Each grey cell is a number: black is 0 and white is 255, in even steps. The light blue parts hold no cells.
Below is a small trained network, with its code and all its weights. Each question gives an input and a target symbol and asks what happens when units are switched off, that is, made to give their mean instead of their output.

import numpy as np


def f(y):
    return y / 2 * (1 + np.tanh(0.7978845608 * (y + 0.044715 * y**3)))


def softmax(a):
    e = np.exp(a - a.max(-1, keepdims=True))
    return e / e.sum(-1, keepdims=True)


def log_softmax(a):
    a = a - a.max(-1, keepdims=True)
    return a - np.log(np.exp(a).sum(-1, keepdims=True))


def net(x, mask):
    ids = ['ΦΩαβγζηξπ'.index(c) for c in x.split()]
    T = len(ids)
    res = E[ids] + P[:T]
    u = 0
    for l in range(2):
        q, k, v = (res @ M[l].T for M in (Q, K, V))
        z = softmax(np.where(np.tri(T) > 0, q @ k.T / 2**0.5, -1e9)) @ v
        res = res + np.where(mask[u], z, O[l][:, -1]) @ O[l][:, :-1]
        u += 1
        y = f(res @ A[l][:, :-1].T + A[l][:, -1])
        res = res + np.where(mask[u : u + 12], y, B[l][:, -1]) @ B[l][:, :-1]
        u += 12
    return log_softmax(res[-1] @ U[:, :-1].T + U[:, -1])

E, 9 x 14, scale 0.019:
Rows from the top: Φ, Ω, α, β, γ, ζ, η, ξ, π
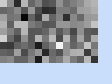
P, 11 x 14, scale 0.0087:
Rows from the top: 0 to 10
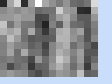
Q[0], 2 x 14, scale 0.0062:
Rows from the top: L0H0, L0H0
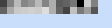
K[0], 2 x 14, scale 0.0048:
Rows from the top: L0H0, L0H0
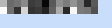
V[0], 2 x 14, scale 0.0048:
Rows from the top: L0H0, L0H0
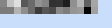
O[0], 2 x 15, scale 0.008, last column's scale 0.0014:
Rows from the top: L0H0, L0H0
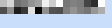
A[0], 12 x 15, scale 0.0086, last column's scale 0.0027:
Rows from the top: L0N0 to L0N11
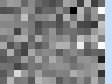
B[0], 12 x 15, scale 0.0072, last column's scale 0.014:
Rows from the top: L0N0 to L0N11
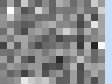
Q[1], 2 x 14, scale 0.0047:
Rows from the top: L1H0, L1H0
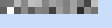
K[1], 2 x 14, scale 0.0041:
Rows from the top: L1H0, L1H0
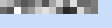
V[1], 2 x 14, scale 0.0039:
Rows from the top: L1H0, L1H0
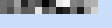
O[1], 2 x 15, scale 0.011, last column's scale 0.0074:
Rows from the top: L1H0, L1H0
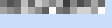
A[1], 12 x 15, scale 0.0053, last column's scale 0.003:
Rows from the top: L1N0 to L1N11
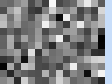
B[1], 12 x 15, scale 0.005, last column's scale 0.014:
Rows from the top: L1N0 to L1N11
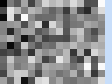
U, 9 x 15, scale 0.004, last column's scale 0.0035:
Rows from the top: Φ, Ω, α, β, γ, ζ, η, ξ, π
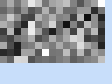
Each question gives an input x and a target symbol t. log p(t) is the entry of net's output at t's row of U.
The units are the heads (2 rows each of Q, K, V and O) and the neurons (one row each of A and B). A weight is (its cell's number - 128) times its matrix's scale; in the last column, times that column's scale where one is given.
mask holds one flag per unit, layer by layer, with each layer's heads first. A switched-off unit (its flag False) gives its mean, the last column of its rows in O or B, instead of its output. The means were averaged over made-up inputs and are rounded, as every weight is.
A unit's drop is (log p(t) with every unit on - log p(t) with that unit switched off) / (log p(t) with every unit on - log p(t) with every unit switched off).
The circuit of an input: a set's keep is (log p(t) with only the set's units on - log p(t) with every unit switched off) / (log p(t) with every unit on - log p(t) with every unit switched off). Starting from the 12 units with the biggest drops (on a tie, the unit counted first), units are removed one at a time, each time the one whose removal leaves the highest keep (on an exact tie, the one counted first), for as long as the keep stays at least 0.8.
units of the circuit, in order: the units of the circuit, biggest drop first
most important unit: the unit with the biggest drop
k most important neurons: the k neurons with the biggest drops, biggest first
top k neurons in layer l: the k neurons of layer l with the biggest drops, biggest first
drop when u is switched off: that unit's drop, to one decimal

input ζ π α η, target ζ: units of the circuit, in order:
[L1H0, L0N11]
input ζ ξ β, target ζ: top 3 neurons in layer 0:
[L0N11, L0N5, L0N8]
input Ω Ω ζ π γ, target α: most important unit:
L1N9
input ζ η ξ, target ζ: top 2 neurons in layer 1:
[L1N0, L1N11]
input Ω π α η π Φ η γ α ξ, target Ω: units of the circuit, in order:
[L1H0, L0N6, L0H0]
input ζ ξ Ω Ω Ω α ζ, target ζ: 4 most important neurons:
[L0N11, L1N0, L0N5, L0N8]
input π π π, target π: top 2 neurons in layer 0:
[L0N6, L0N1]
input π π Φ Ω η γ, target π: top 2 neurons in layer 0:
[L0N0, L0N5]
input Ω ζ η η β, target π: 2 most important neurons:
[L1N0, L0N1]
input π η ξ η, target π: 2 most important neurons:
[L1N0, L0N0]
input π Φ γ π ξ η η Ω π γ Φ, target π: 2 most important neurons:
[L0N5, L1N0]
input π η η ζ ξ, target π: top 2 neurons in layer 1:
[L1N0, L1N10]
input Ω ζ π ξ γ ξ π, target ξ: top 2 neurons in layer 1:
[L1N6, L1N8]
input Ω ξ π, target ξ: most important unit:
L0H0
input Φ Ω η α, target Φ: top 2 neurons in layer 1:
[L1N8, L1N5]
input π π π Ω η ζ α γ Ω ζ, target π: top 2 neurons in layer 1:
[L1N0, L1N9]
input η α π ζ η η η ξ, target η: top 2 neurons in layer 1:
[L1N1, L1N5]
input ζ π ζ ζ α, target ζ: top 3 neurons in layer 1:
[L1N0, L1N11, L1N9]
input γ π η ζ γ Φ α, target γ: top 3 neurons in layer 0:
[L0N11, L0N9, L0N10]
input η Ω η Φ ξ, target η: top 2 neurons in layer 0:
[L0N10, L0N9]
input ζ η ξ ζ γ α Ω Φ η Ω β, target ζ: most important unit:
L0N11
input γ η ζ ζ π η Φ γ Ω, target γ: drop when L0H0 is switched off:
0.1
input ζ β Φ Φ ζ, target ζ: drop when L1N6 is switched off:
-0.1
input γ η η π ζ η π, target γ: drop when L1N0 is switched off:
0.2
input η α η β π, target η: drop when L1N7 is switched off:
0.0
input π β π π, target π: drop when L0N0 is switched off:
0.1
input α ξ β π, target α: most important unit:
L0H0
